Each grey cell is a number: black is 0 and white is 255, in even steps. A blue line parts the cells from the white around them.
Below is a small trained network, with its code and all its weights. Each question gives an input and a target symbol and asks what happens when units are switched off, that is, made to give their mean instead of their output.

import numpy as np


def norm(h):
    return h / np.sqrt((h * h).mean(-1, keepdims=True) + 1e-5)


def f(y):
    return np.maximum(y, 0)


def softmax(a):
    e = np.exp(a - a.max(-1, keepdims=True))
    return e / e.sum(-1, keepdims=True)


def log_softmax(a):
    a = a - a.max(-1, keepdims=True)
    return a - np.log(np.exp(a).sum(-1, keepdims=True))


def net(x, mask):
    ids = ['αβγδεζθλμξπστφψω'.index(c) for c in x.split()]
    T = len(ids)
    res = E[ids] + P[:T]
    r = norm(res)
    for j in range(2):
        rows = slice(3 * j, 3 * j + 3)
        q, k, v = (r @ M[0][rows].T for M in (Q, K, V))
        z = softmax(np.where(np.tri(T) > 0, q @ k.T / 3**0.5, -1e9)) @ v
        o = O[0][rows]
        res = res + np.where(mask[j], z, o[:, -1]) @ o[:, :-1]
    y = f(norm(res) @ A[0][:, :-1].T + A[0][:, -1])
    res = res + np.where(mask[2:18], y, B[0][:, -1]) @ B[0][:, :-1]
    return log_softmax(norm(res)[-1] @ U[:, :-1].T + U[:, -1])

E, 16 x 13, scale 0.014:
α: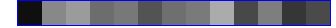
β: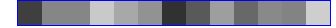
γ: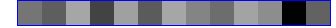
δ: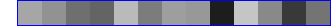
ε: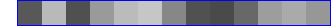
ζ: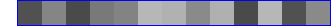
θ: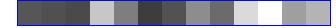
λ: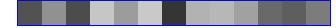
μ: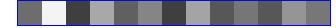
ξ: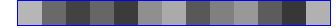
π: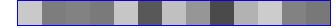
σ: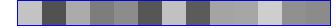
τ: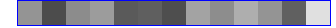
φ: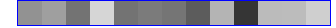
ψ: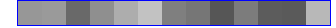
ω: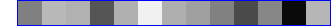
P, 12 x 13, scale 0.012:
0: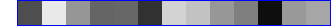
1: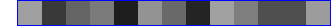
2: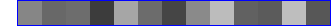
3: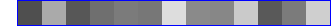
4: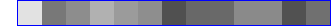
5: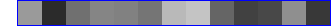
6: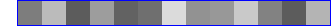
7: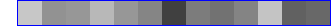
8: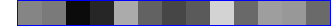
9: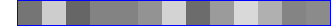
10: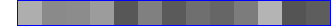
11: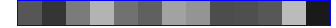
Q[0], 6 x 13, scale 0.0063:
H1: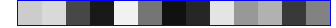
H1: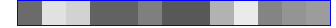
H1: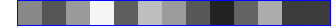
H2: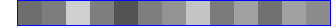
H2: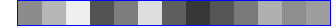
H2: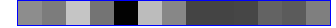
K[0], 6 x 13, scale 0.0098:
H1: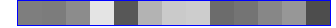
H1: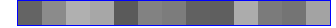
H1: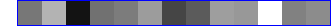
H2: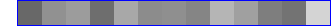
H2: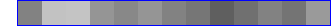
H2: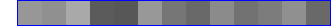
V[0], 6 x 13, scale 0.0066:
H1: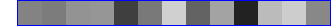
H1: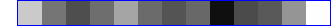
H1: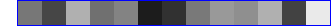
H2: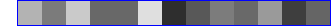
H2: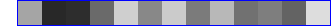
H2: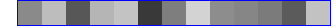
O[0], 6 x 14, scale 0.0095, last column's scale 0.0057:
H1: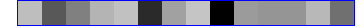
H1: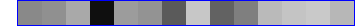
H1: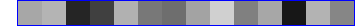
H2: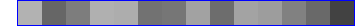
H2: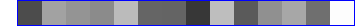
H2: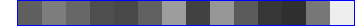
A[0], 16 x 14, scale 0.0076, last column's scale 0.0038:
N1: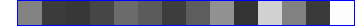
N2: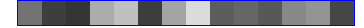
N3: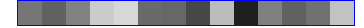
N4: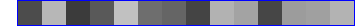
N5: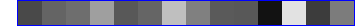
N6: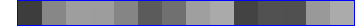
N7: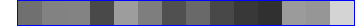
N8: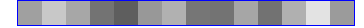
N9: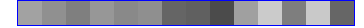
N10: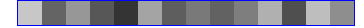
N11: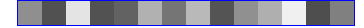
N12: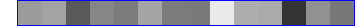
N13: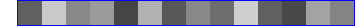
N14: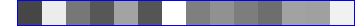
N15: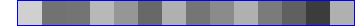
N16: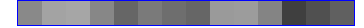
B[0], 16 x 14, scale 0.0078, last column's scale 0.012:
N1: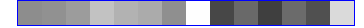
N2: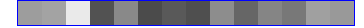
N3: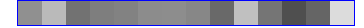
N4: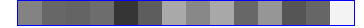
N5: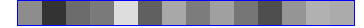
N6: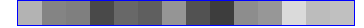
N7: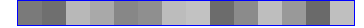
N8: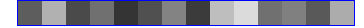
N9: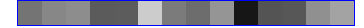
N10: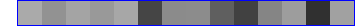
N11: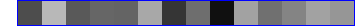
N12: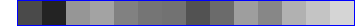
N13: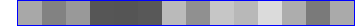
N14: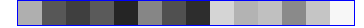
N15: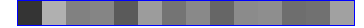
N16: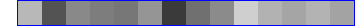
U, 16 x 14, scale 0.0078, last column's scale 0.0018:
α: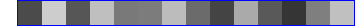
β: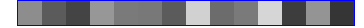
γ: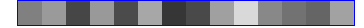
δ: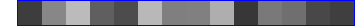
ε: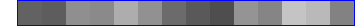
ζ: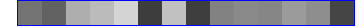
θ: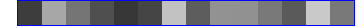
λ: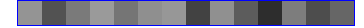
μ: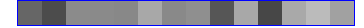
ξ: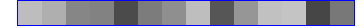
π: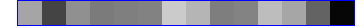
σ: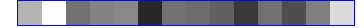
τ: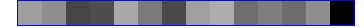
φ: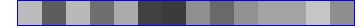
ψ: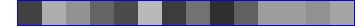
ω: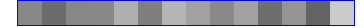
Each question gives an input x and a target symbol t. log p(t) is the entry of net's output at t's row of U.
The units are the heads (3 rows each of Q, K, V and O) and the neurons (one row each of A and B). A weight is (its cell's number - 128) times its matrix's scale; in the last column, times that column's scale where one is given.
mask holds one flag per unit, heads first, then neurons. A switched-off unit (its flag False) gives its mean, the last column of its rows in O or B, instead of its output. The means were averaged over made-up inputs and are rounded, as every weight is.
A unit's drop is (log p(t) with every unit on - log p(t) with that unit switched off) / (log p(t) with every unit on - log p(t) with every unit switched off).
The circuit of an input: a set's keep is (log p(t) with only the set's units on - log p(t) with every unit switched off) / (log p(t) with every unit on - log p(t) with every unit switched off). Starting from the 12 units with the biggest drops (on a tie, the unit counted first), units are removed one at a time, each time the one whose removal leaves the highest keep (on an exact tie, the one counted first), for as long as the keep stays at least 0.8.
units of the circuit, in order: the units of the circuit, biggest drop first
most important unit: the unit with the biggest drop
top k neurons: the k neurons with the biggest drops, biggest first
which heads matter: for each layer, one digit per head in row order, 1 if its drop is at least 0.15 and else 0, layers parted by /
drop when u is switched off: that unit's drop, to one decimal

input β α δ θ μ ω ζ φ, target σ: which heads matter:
00
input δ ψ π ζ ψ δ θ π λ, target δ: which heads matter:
10
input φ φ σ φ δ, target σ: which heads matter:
10
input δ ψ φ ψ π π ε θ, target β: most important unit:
N1
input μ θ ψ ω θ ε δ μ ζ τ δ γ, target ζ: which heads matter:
10
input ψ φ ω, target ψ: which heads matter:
10
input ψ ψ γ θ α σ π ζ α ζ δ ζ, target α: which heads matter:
10
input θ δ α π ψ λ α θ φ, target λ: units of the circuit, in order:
[H1 N5 N1]
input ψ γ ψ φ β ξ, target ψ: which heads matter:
11
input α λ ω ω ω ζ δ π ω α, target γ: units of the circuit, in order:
[N16 N14]
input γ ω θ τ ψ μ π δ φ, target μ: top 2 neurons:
[N5 N11]
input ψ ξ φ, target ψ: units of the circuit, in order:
[H1 N11]
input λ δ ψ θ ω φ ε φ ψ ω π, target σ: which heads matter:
10
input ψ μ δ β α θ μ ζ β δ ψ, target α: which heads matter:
10
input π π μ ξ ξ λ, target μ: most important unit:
H1
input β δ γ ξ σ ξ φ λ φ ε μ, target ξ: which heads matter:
00
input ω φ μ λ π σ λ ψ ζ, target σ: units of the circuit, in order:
[H1 N2 N1 N12]
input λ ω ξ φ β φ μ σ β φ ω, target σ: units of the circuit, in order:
[H1 N12 N10]
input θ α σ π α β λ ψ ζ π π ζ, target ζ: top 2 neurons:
[N5 N2]
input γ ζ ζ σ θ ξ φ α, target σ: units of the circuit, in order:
[H1 N14]
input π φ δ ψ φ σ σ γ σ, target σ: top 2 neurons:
[N12 N2]
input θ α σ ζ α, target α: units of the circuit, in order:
[H1 N3]
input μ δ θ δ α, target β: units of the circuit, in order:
[H2 N1]
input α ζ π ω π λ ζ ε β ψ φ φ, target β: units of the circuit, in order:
[H1 N1]
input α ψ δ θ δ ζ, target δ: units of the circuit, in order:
[H1]
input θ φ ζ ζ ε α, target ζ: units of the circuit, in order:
[H1 N5]
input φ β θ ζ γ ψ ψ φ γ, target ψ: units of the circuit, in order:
[H1 N11]
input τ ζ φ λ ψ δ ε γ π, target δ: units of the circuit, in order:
[H1 N1 N6]
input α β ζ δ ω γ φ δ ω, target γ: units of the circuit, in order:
[H1 N16 H2]
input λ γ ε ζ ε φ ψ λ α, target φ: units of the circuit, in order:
[H1]
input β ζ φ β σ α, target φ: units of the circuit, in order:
[H1 N2]
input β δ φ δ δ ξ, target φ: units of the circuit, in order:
[H1 N2]
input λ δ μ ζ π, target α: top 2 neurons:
[N14 N15]
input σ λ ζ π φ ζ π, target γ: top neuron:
[N14]
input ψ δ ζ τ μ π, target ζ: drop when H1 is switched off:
0.7
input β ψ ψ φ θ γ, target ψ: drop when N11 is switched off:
0.4
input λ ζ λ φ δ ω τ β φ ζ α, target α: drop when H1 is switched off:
0.6
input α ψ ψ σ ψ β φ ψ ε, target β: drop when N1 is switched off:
0.2
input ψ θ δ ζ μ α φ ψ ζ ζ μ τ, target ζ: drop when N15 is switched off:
0.0
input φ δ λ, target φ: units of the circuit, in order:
[H1]
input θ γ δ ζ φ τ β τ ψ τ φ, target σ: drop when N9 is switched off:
0.1
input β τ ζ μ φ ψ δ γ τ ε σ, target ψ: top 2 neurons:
[N11 N15]
